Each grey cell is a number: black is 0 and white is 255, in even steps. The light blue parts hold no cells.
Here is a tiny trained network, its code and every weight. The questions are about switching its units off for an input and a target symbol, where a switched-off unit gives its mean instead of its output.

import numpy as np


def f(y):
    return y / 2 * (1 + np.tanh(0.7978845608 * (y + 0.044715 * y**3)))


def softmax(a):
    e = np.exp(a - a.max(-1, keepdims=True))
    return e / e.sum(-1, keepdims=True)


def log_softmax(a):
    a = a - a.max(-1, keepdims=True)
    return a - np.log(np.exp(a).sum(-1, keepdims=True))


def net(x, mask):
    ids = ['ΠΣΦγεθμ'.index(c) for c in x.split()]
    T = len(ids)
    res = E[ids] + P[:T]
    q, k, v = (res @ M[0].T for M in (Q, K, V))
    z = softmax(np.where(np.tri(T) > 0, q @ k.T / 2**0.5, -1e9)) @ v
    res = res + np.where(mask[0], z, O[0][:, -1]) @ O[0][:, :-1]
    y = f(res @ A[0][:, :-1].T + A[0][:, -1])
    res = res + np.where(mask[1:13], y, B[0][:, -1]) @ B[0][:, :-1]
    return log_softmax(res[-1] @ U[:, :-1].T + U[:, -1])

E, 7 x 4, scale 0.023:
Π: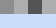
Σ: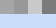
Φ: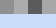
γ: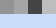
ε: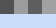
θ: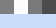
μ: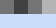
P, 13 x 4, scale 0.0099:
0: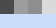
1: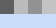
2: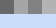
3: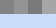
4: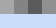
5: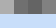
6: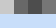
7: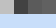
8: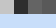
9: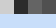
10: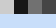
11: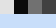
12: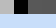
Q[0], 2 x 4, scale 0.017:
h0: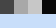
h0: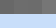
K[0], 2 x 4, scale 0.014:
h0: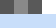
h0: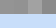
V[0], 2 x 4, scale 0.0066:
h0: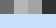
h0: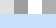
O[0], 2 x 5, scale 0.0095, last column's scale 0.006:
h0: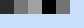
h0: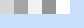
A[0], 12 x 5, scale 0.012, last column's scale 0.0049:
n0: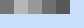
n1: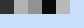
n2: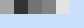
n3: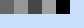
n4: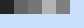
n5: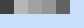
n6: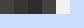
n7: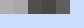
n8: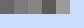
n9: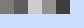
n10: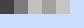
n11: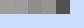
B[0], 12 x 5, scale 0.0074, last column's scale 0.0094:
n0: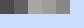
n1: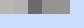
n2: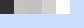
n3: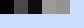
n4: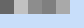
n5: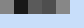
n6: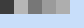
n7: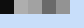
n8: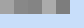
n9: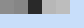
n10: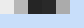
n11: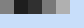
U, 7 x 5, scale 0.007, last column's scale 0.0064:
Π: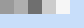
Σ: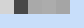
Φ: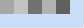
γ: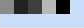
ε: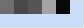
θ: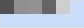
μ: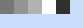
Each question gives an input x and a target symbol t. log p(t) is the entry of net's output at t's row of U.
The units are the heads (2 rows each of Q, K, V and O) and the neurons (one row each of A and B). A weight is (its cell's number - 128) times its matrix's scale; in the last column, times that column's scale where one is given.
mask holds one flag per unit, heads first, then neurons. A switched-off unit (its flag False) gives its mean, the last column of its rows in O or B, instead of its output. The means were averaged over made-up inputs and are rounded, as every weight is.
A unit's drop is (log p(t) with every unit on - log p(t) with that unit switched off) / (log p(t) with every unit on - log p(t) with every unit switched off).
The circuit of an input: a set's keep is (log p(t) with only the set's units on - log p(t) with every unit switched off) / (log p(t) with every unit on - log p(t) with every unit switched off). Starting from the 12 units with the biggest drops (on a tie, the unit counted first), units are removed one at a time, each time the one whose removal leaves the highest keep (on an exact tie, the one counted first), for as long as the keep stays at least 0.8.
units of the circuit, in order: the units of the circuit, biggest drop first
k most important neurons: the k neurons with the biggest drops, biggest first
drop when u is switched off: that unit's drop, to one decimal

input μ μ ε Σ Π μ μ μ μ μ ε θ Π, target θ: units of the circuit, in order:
h0
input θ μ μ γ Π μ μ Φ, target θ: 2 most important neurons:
n7, n9
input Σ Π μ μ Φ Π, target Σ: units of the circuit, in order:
h0, n2, n11, n6
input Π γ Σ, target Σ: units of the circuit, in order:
n2, n6, n5
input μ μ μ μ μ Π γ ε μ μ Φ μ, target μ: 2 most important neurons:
n2, n10
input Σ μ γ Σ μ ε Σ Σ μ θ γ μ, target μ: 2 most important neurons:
n2, n6
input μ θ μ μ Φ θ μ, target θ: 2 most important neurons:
n9, n6
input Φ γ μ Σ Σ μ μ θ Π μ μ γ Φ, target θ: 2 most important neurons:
n9, n7
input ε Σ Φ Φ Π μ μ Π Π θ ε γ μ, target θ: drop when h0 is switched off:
1.2
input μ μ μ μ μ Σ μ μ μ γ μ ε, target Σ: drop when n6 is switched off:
0.2
